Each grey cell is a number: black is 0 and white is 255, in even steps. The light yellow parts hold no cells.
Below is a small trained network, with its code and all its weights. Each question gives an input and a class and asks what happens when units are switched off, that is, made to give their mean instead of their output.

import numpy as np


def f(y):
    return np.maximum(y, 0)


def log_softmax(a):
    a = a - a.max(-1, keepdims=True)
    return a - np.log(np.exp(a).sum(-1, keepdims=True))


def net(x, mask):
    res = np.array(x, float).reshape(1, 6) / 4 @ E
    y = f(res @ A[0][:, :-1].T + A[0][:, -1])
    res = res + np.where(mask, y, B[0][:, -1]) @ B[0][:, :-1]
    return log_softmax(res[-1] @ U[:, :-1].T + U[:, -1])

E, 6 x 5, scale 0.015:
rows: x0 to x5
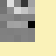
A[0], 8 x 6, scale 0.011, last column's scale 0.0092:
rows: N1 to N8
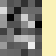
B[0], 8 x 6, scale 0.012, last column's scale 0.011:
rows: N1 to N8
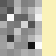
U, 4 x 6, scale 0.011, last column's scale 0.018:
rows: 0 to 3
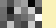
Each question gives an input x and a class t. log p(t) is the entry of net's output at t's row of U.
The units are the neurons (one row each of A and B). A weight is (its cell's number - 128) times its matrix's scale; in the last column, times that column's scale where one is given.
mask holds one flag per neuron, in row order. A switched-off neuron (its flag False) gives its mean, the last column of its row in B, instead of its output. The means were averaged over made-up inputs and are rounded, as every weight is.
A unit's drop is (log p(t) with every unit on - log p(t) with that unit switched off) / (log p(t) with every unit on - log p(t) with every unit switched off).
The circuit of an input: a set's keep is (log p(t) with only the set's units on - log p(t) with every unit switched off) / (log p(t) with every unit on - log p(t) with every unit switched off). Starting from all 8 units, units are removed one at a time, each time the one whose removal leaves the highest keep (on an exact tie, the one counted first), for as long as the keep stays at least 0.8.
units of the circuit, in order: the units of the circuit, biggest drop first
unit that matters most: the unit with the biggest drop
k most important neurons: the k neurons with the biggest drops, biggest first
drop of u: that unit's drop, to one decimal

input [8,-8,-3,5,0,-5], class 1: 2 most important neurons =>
(N3, N5)
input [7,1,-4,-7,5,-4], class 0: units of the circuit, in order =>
(N7, N3)
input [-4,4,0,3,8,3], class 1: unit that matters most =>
N7
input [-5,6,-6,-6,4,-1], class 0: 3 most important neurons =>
(N7, N4, N2)
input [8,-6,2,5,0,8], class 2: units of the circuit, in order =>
(N3, N7)
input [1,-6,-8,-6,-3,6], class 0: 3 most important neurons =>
(N7, N4, N6)
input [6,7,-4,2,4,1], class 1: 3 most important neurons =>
(N3, N6, N7)
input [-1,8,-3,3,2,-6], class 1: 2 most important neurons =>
(N6, N7)
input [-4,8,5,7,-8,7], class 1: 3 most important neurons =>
(N6, N7, N4)
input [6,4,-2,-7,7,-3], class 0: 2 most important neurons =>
(N7, N3)
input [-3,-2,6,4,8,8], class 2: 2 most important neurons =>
(N7, N4)
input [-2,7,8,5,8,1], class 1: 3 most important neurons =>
(N7, N6, N4)
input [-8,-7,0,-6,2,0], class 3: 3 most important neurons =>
(N3, N6, N7)
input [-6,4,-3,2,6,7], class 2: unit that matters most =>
N6
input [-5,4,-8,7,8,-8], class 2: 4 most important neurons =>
(N7, N3, N4, N6)
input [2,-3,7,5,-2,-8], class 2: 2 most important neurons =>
(N7, N4)
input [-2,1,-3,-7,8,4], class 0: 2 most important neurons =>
(N7, N4)
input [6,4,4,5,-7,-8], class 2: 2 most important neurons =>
(N3, N7)
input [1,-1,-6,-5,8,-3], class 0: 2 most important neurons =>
(N7, N3)
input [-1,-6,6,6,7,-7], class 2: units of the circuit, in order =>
(N7)
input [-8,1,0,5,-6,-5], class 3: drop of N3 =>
0.7
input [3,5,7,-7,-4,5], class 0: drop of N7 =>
0.6
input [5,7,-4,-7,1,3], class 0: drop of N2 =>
0.1
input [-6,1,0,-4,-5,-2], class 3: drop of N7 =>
0.0
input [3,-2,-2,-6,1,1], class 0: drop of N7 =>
0.5
